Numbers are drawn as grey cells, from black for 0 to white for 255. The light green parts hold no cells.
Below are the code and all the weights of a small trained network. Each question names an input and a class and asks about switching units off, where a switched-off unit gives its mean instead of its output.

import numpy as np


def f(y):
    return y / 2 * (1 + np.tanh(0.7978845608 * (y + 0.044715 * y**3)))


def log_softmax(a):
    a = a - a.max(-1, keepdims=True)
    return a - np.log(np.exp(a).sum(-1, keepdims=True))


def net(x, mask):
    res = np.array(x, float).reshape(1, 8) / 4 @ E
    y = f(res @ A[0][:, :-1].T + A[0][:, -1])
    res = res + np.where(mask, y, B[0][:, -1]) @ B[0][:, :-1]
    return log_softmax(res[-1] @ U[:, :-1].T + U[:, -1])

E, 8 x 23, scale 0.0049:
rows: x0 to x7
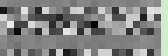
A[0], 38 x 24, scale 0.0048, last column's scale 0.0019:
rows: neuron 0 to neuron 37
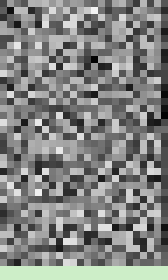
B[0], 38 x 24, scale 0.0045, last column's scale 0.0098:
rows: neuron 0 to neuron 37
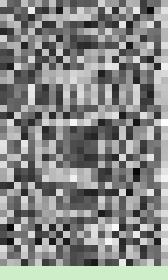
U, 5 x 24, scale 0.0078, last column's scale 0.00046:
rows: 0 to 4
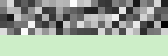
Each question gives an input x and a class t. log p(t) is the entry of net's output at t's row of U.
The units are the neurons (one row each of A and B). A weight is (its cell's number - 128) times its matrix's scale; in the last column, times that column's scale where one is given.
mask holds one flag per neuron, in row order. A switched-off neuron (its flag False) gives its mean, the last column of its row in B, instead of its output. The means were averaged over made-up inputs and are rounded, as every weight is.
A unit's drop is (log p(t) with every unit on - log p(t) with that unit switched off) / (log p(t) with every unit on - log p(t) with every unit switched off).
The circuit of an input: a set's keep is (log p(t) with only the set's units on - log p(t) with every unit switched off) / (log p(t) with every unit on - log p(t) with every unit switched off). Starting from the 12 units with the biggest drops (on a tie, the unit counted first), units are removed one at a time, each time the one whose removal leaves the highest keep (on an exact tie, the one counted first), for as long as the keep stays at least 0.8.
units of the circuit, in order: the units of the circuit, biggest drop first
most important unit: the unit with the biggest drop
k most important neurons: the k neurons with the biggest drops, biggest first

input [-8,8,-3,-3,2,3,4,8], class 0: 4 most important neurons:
neuron 24; neuron 30; neuron 2; neuron 11
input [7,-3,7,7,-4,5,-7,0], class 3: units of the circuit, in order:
neuron 8
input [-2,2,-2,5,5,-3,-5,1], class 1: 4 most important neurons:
neuron 3; neuron 18; neuron 1; neuron 37
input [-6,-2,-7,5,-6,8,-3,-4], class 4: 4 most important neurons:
neuron 20; neuron 21; neuron 0; neuron 29
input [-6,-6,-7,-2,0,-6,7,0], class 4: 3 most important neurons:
neuron 5; neuron 21; neuron 20
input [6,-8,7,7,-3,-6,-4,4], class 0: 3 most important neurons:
neuron 17; neuron 10; neuron 25
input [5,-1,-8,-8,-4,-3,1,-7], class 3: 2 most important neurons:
neuron 1; neuron 12
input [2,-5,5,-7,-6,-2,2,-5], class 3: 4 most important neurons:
neuron 1; neuron 14; neuron 12; neuron 3
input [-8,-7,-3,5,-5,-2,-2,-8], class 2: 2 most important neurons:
neuron 9; neuron 34
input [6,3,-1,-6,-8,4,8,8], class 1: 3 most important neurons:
neuron 27; neuron 6; neuron 19
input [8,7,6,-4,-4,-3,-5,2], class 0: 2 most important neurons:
neuron 24; neuron 30
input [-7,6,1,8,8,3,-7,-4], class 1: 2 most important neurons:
neuron 3; neuron 37
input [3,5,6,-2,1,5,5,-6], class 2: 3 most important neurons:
neuron 34; neuron 9; neuron 7
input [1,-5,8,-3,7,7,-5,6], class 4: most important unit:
neuron 35
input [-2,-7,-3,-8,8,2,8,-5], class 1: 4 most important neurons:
neuron 3; neuron 37; neuron 22; neuron 18
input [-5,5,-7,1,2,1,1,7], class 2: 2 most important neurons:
neuron 32; neuron 16
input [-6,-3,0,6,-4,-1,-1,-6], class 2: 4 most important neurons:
neuron 9; neuron 34; neuron 1; neuron 7
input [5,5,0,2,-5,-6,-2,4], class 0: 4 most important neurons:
neuron 24; neuron 2; neuron 30; neuron 3
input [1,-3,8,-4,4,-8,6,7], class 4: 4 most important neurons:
neuron 35; neuron 23; neuron 34; neuron 9
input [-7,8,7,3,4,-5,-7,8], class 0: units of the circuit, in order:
neuron 24
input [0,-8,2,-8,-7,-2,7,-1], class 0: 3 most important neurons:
neuron 17; neuron 25; neuron 10
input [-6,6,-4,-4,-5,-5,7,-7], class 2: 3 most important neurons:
neuron 34; neuron 9; neuron 17
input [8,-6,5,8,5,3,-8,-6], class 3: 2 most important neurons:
neuron 33; neuron 8
